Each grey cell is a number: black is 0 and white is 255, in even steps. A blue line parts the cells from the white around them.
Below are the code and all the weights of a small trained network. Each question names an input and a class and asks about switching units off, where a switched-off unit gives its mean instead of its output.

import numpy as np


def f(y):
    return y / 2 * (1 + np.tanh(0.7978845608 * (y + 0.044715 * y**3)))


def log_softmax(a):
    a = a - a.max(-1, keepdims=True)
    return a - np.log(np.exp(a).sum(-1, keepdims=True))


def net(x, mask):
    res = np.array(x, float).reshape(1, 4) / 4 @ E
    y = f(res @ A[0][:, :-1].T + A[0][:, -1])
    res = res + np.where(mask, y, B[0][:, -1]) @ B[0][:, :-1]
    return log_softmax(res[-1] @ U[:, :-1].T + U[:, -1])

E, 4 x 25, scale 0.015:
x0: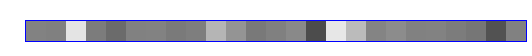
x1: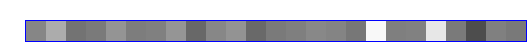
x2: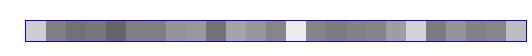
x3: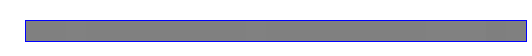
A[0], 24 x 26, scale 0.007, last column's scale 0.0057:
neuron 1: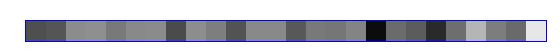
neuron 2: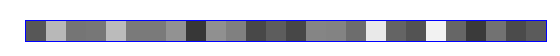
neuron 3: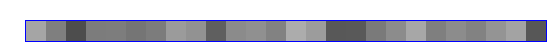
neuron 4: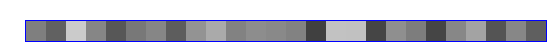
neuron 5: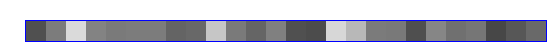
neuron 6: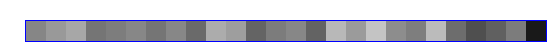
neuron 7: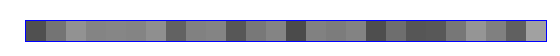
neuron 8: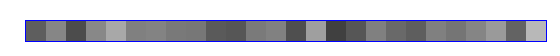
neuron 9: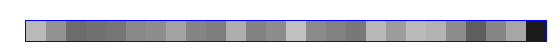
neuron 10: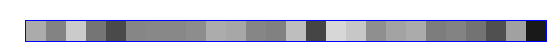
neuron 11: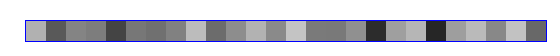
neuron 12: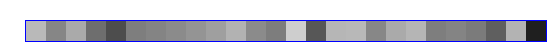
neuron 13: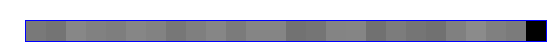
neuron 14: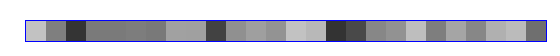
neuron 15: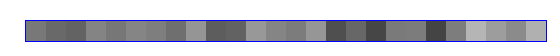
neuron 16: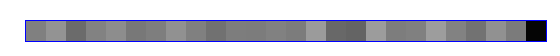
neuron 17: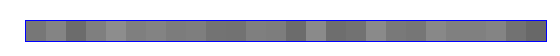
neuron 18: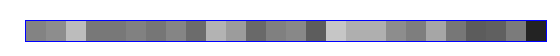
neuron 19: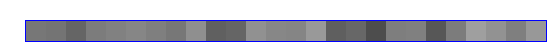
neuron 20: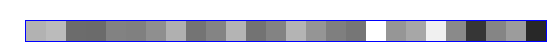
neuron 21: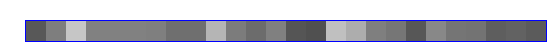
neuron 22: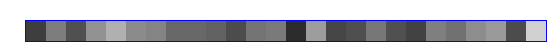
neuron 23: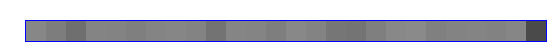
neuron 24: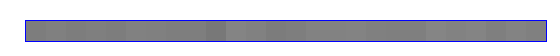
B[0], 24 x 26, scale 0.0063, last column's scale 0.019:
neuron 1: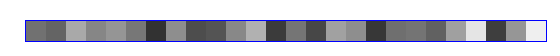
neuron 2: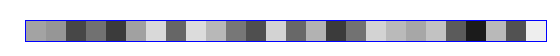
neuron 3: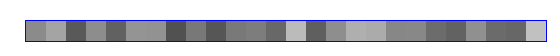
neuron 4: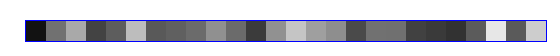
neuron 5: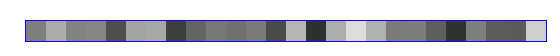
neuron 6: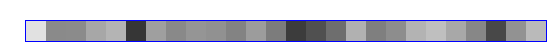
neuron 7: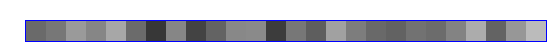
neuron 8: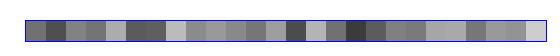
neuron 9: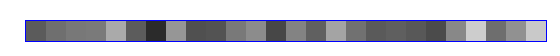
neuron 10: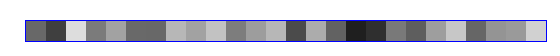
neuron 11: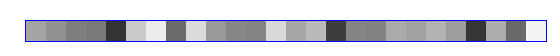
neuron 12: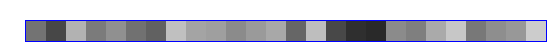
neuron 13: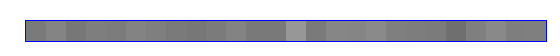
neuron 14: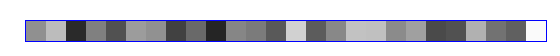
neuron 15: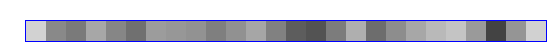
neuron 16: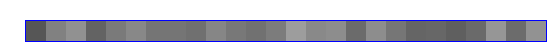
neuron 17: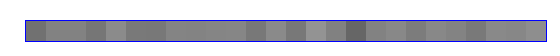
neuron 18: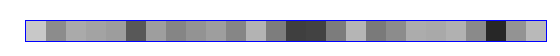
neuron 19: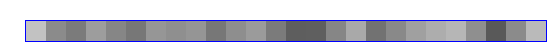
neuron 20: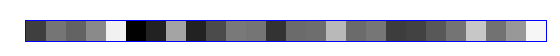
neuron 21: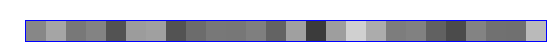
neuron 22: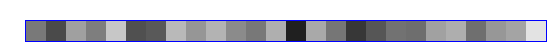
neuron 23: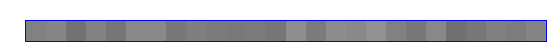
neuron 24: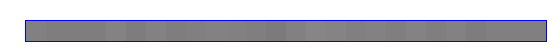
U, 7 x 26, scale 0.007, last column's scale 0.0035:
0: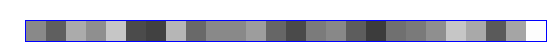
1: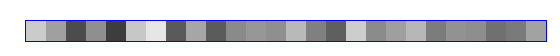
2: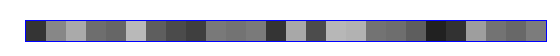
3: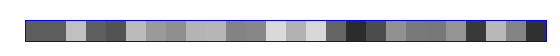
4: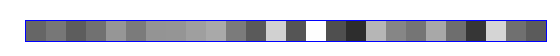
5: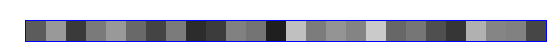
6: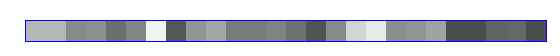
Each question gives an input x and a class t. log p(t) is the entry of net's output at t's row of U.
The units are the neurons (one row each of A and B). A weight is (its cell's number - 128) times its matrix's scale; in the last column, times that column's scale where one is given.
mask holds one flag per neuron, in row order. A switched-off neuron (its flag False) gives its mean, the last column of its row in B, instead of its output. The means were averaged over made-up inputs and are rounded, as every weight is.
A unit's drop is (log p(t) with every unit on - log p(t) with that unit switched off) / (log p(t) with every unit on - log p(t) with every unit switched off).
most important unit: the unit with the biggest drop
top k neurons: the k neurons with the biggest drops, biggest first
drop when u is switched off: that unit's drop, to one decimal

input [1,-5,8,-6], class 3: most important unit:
neuron 12
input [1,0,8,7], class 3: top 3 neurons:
neuron 11; neuron 12; neuron 10
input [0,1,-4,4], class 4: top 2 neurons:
neuron 20; neuron 14
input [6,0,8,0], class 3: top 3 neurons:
neuron 11; neuron 4; neuron 1
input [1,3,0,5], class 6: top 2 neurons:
neuron 22; neuron 1
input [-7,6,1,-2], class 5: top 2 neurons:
neuron 20; neuron 14
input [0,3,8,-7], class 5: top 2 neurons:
neuron 14; neuron 22
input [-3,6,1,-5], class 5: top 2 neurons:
neuron 20; neuron 11
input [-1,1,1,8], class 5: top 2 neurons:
neuron 11; neuron 2
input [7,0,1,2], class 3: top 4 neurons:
neuron 10; neuron 4; neuron 20; neuron 12
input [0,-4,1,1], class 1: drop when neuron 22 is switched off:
0.3
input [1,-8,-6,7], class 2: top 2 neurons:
neuron 4; neuron 5
